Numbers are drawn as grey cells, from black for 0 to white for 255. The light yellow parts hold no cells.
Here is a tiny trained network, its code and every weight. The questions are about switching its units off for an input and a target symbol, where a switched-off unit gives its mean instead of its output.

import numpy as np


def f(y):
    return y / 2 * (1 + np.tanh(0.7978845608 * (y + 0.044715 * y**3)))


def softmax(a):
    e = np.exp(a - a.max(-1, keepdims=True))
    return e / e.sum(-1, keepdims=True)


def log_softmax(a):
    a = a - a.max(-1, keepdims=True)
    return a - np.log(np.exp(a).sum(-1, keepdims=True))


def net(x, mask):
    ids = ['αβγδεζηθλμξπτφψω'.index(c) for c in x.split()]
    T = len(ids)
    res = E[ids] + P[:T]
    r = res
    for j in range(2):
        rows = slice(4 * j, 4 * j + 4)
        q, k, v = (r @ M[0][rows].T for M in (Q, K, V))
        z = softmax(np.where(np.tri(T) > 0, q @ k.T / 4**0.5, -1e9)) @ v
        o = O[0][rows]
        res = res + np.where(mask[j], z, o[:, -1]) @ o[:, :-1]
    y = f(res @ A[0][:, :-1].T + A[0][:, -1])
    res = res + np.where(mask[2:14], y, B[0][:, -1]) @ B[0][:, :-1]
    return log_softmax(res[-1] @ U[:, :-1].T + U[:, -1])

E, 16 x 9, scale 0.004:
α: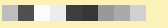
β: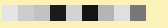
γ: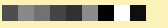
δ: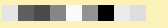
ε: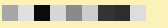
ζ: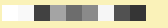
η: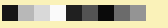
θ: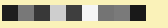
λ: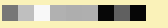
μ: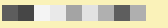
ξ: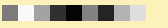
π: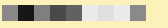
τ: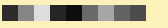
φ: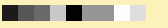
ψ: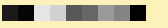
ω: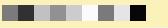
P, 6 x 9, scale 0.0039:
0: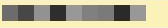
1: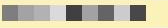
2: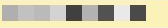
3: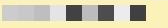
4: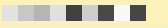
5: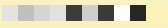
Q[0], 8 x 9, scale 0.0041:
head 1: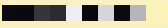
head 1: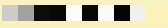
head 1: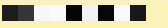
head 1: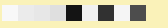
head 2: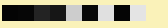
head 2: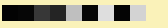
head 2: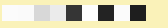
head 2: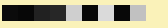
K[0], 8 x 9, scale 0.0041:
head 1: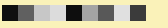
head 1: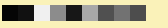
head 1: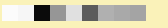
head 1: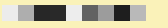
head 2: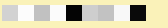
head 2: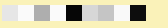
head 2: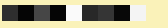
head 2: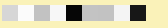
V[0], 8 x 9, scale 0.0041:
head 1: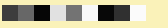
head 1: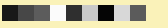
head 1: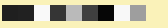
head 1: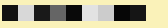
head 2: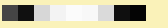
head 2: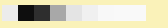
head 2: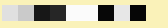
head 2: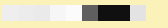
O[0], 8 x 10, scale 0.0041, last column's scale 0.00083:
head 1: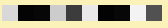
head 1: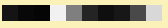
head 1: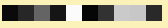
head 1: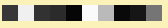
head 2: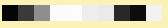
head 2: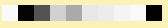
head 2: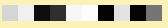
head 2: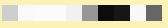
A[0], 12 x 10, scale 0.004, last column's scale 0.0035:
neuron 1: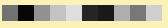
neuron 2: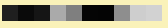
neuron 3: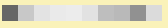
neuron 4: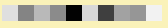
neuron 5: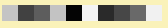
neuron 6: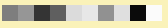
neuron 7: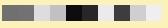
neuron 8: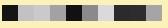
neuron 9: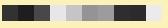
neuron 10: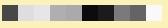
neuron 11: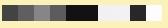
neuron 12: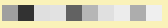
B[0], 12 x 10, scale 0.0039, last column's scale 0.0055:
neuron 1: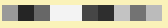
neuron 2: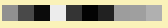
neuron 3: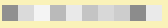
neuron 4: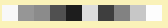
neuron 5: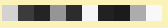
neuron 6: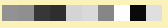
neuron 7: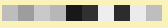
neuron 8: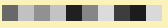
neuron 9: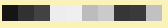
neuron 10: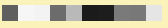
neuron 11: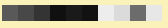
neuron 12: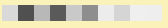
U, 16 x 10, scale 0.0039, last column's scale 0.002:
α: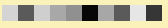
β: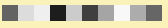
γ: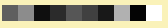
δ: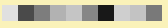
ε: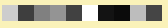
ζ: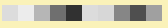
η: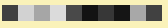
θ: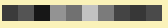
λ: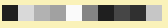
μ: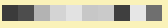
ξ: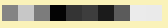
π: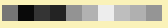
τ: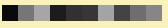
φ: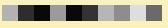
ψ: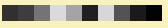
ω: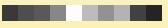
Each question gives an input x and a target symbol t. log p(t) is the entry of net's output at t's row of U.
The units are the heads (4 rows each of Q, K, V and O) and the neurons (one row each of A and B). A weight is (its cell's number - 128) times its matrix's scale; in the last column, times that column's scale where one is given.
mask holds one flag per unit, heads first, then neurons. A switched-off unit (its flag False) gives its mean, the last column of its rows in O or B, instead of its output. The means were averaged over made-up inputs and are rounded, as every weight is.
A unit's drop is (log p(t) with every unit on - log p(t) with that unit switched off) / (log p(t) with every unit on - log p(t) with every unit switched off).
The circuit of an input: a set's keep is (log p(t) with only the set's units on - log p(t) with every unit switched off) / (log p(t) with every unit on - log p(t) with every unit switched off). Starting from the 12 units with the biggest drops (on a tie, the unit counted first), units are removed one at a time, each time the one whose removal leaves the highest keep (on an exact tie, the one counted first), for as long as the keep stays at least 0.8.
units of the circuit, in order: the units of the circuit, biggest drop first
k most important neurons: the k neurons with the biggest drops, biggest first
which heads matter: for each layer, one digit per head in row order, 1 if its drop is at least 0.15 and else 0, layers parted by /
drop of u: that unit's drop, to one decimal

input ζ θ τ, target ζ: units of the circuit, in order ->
(head 1; neuron 8)
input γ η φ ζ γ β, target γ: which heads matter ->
01
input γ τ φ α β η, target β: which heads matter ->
10
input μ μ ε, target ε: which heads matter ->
10
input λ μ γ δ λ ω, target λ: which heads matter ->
01
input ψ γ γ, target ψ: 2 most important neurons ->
(neuron 9; neuron 4)
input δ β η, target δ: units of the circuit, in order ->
(head 2; head 1; neuron 1)
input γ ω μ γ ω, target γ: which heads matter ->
11
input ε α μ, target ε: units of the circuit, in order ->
(head 1; neuron 5; head 2)
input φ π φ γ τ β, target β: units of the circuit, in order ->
(head 1; neuron 5)
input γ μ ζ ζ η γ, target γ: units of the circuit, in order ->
(head 2; neuron 3)
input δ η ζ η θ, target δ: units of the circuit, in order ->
(head 2; head 1; neuron 8)
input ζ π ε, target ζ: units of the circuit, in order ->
(head 1; neuron 1)
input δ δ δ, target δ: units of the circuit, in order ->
(head 1; head 2; neuron 1)
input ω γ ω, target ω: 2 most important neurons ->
(neuron 6; neuron 9)
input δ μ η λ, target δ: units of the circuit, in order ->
(head 1; head 2; neuron 1)
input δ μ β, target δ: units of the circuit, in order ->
(head 2; head 1)
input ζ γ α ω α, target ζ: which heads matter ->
10
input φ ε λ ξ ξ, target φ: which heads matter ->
11
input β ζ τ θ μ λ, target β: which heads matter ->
10
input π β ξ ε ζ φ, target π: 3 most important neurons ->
(neuron 12; neuron 11; neuron 10)
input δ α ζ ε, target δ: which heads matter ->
11
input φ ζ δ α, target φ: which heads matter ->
01
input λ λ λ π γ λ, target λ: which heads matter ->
01
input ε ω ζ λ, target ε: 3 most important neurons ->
(neuron 5; neuron 4; neuron 11)
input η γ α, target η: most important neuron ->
(neuron 10)
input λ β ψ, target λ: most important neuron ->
(neuron 10)
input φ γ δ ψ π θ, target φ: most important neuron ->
(neuron 2)
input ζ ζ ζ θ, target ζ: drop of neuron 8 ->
0.1
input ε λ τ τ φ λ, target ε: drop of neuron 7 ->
0.0
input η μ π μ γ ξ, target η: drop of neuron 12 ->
0.1
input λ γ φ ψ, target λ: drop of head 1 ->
0.1
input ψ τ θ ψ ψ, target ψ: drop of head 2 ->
0.5
